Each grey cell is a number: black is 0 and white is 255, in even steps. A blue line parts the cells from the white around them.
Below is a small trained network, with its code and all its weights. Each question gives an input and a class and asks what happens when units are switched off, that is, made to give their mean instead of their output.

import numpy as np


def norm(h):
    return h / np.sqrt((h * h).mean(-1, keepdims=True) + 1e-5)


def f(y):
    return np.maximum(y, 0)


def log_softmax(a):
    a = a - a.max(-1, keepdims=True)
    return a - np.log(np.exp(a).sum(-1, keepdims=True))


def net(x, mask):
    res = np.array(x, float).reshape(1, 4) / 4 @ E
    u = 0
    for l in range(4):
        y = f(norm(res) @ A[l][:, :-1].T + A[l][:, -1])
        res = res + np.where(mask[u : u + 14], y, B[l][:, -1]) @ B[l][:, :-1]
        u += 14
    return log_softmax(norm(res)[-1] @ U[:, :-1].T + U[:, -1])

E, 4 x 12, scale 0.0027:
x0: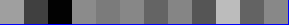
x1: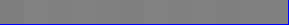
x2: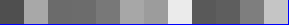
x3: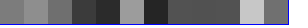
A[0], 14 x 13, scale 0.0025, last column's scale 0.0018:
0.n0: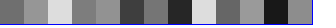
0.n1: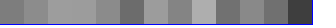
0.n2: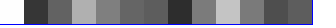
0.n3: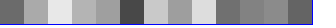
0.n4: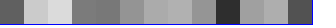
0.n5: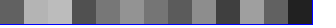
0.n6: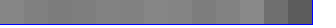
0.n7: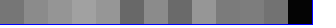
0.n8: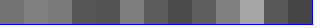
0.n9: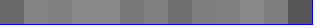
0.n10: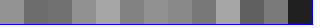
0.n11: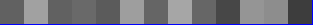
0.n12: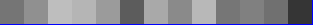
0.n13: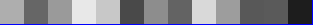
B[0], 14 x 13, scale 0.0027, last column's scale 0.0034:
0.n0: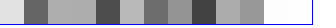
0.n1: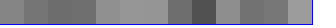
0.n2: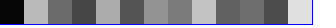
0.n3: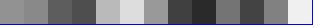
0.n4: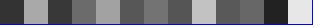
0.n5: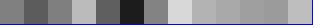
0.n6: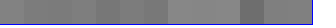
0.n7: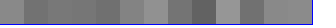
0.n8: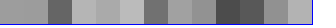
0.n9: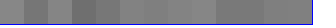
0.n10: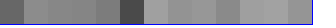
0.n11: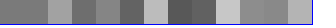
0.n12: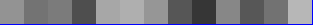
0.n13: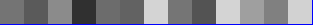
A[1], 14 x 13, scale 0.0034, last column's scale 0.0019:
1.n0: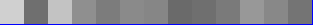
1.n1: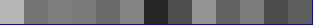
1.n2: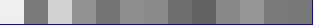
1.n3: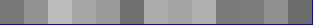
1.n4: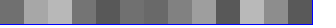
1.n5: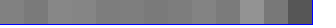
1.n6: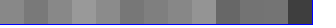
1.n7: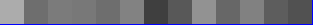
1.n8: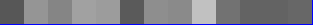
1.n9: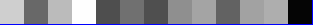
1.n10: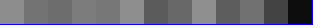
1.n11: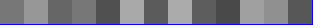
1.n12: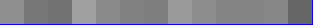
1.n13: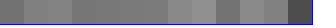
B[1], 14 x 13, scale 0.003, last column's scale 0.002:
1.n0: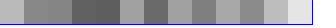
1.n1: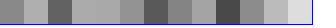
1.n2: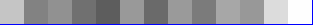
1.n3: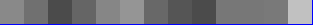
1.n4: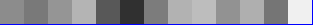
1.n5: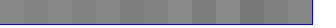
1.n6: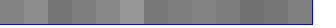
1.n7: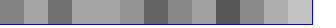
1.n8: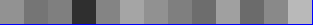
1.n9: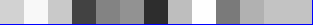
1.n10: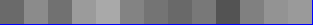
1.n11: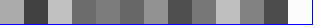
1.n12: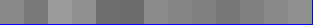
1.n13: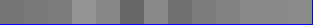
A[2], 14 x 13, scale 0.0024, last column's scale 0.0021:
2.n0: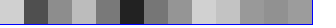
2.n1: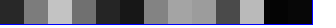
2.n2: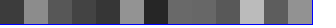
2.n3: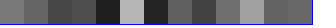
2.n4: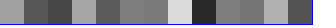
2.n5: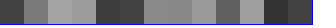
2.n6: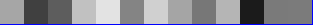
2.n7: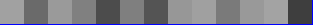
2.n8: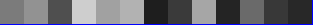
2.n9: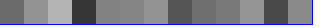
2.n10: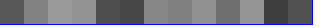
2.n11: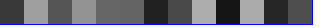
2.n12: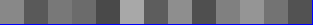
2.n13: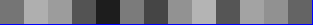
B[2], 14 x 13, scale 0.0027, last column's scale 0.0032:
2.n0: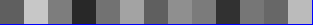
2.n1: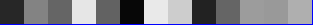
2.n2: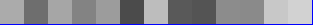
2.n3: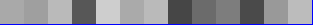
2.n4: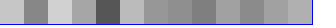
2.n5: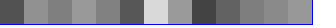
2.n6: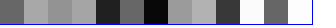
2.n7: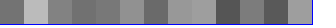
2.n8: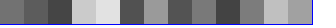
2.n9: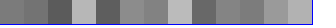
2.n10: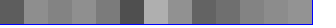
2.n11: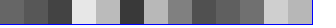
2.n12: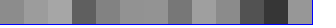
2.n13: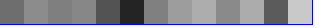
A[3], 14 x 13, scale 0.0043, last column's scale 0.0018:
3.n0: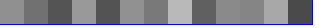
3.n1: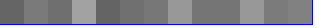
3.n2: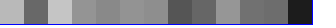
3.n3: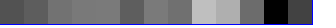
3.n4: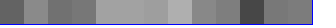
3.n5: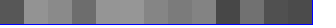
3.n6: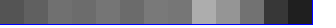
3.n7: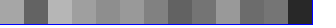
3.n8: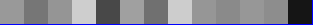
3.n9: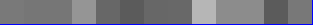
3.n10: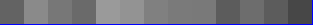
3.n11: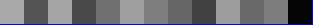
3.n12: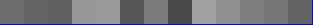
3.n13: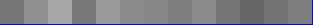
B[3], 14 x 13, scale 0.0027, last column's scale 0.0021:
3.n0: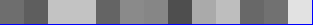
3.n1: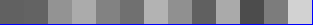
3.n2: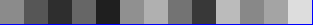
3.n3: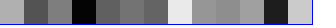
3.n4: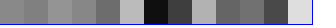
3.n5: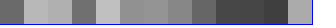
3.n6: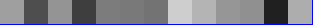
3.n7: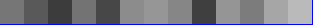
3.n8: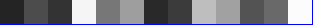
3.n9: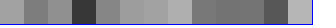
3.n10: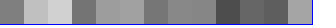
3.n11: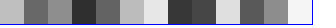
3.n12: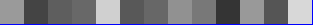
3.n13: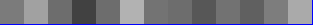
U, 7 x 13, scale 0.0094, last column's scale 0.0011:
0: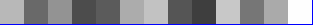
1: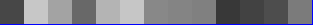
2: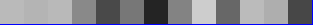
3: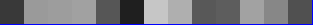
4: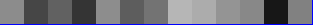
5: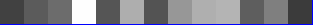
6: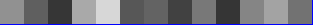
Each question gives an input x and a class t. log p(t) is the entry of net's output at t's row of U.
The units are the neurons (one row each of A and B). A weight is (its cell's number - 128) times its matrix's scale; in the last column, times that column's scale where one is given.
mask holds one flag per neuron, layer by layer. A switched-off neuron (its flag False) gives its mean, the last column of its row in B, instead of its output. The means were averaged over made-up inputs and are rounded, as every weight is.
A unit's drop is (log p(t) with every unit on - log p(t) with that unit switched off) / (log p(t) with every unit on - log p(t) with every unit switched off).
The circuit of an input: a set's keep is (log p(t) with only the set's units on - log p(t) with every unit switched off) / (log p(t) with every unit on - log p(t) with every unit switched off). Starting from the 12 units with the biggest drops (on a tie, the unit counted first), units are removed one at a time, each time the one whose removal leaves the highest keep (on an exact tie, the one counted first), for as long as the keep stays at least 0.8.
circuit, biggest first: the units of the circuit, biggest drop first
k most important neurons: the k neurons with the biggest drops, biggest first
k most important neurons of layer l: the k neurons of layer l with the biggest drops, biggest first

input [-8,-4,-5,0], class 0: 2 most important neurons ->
0.n3; 0.n12
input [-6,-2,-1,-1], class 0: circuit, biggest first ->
0.n0; 0.n3
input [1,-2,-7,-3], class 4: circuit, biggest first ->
0.n2; 3.n3
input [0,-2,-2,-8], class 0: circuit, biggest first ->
0.n3; 0.n13
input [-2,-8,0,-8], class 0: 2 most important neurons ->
0.n2; 0.n13
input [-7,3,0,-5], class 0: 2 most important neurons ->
0.n0; 0.n2
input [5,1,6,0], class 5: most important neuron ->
3.n8
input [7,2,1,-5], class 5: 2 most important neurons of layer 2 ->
2.n4; 2.n6
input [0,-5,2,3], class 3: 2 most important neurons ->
0.n3; 0.n0
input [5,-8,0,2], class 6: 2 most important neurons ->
0.n0; 0.n13
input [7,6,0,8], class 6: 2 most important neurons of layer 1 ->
1.n1; 1.n7
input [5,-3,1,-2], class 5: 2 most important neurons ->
0.n4; 2.n4
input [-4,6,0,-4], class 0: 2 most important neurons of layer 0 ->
0.n2; 0.n0
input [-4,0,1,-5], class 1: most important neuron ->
0.n4
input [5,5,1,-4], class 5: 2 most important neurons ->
0.n4; 1.n11
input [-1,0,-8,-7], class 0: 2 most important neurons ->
0.n0; 0.n4
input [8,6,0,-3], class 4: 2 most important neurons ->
0.n0; 0.n2
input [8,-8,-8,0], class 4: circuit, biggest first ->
3.n3; 0.n2
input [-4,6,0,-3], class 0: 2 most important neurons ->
0.n0; 0.n2
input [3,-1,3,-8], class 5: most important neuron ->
2.n6
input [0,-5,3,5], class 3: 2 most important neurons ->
0.n3; 0.n0
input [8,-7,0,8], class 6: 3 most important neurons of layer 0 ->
0.n0; 0.n13; 0.n2
